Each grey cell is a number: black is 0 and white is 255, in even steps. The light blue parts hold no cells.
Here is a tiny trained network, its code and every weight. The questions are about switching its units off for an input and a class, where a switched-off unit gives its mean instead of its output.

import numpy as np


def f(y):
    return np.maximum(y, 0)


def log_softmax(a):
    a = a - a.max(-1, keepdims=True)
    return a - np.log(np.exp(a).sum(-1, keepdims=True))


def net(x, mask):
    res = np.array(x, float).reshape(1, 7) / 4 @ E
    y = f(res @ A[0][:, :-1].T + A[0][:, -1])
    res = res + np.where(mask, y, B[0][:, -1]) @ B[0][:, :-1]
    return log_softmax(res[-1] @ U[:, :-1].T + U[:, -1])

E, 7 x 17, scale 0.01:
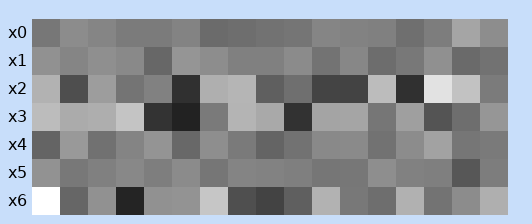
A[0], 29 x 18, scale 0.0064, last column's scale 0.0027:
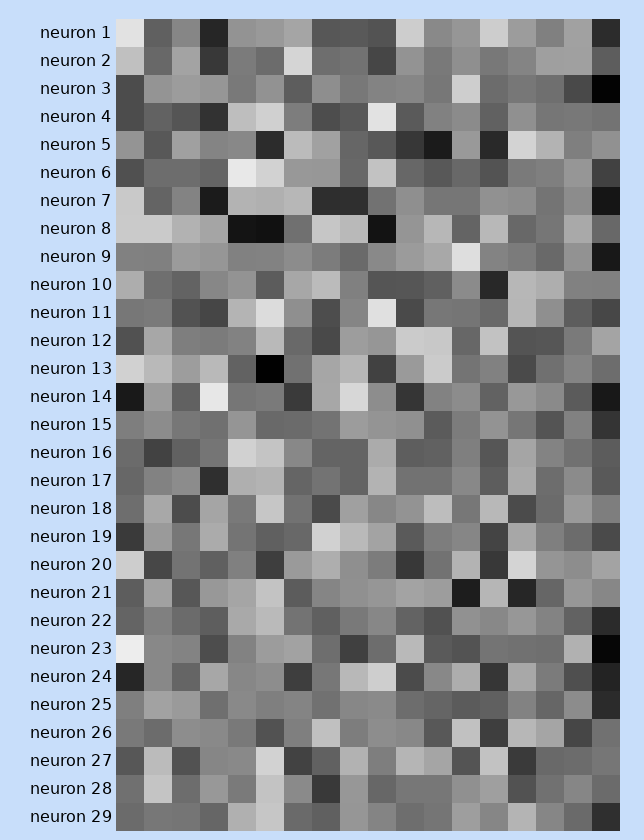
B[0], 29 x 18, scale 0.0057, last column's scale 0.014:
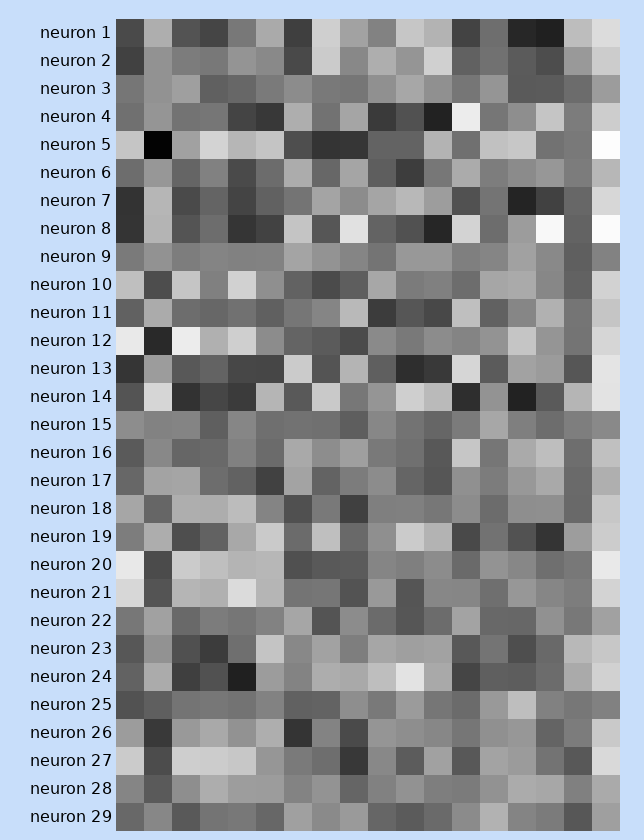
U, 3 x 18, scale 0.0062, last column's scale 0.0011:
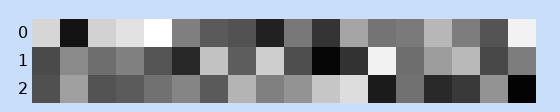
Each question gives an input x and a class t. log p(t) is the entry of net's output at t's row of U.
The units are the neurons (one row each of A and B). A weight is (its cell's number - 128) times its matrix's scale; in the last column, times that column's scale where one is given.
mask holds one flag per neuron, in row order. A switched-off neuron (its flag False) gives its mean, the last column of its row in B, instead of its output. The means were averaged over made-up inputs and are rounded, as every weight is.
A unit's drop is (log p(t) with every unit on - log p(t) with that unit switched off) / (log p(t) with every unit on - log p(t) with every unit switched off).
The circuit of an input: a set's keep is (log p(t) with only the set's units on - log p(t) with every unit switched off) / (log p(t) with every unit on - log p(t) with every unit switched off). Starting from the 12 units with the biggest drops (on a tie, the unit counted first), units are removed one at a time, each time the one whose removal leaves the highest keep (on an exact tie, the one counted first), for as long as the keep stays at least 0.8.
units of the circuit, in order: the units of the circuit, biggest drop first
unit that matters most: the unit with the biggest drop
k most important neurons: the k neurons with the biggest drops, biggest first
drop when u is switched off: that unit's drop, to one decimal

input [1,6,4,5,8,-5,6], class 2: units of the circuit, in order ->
[neuron 1]
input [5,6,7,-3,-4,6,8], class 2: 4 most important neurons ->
[neuron 7; neuron 1; neuron 23; neuron 2]
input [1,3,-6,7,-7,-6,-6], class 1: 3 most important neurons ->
[neuron 8; neuron 13; neuron 5]
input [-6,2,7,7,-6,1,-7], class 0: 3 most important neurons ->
[neuron 5; neuron 20; neuron 26]
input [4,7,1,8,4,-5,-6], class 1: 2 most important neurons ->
[neuron 8; neuron 13]
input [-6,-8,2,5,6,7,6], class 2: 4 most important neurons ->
[neuron 1; neuron 2; neuron 4; neuron 23]
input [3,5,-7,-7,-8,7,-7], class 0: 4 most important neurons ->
[neuron 27; neuron 12; neuron 21; neuron 8]
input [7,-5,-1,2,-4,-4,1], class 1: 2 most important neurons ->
[neuron 5; neuron 20]
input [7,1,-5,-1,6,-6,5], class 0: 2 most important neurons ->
[neuron 12; neuron 14]
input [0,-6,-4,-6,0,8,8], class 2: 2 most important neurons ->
[neuron 1; neuron 7]
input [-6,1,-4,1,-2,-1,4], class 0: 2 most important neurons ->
[neuron 14; neuron 12]
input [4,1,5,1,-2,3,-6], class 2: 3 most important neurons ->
[neuron 14; neuron 24; neuron 19]
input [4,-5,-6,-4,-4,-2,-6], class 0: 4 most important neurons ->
[neuron 27; neuron 12; neuron 21; neuron 1]
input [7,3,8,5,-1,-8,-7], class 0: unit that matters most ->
neuron 5
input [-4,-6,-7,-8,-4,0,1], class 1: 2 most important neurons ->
[neuron 4; neuron 11]
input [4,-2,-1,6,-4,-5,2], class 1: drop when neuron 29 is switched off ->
0.0
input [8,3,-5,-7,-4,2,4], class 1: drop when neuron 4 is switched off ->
0.1
